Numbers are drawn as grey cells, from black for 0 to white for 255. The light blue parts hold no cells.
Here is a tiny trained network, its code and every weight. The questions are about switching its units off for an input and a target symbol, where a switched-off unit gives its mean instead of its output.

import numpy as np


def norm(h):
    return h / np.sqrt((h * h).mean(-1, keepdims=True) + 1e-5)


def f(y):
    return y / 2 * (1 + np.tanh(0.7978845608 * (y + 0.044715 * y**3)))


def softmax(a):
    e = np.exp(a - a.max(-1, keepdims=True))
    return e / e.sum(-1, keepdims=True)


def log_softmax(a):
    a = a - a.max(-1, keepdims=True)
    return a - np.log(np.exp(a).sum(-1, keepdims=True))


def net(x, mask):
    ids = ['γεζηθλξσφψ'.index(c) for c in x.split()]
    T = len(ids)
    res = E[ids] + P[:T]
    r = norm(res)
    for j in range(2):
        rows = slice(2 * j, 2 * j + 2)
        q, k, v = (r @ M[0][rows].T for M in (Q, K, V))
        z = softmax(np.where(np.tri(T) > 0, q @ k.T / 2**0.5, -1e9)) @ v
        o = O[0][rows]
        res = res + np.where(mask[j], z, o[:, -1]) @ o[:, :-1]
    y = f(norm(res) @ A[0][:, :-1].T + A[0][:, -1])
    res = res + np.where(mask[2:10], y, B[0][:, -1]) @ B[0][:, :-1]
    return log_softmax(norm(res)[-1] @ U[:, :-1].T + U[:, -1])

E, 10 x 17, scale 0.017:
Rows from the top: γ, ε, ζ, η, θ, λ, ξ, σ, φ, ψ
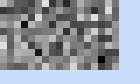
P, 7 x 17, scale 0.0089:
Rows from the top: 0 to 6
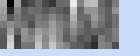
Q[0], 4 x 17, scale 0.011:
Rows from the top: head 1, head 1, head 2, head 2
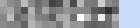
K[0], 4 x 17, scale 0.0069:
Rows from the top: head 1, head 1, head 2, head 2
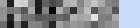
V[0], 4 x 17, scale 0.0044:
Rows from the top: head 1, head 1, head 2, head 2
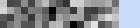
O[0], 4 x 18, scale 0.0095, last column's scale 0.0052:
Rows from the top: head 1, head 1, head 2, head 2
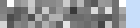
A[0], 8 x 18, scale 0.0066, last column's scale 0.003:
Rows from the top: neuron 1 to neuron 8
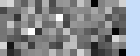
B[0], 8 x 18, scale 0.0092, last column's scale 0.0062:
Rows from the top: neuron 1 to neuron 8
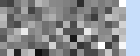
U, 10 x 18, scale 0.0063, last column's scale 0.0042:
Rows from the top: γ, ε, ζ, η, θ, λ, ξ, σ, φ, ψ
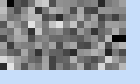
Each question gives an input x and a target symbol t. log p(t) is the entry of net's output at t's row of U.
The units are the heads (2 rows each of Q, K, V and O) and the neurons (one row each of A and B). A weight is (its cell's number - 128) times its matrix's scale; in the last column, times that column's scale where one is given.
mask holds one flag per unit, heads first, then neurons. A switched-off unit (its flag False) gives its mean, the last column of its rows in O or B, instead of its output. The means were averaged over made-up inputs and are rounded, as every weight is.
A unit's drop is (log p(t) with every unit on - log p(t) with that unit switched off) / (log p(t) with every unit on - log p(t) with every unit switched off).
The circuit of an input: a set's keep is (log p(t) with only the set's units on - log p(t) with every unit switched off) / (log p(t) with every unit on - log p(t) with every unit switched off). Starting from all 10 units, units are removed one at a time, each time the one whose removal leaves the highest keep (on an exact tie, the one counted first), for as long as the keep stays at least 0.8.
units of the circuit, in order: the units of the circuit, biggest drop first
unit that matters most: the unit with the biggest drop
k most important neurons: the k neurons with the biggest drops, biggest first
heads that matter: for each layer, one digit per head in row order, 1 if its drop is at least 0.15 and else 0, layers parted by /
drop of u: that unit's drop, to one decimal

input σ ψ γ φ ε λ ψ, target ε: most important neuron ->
neuron 8
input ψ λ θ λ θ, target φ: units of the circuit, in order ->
head 2; head 1; neuron 1
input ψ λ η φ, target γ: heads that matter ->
10
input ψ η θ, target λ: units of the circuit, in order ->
head 1; neuron 6; neuron 7
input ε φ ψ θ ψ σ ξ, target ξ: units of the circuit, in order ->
head 1; neuron 7
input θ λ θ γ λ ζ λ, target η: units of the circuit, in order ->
neuron 5; head 1
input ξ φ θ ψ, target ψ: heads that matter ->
00
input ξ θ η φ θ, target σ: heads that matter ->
01
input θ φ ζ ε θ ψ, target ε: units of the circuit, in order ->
head 2; neuron 8
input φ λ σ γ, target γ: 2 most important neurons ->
neuron 1; neuron 7
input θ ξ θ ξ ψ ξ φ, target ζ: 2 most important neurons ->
neuron 4; neuron 1
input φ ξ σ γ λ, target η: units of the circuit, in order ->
head 1; neuron 5
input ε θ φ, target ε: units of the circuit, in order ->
head 2; neuron 8
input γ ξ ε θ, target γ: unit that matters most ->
head 2
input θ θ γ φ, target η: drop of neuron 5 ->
0.2
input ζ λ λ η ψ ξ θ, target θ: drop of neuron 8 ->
0.0
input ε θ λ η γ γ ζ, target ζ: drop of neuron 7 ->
0.2
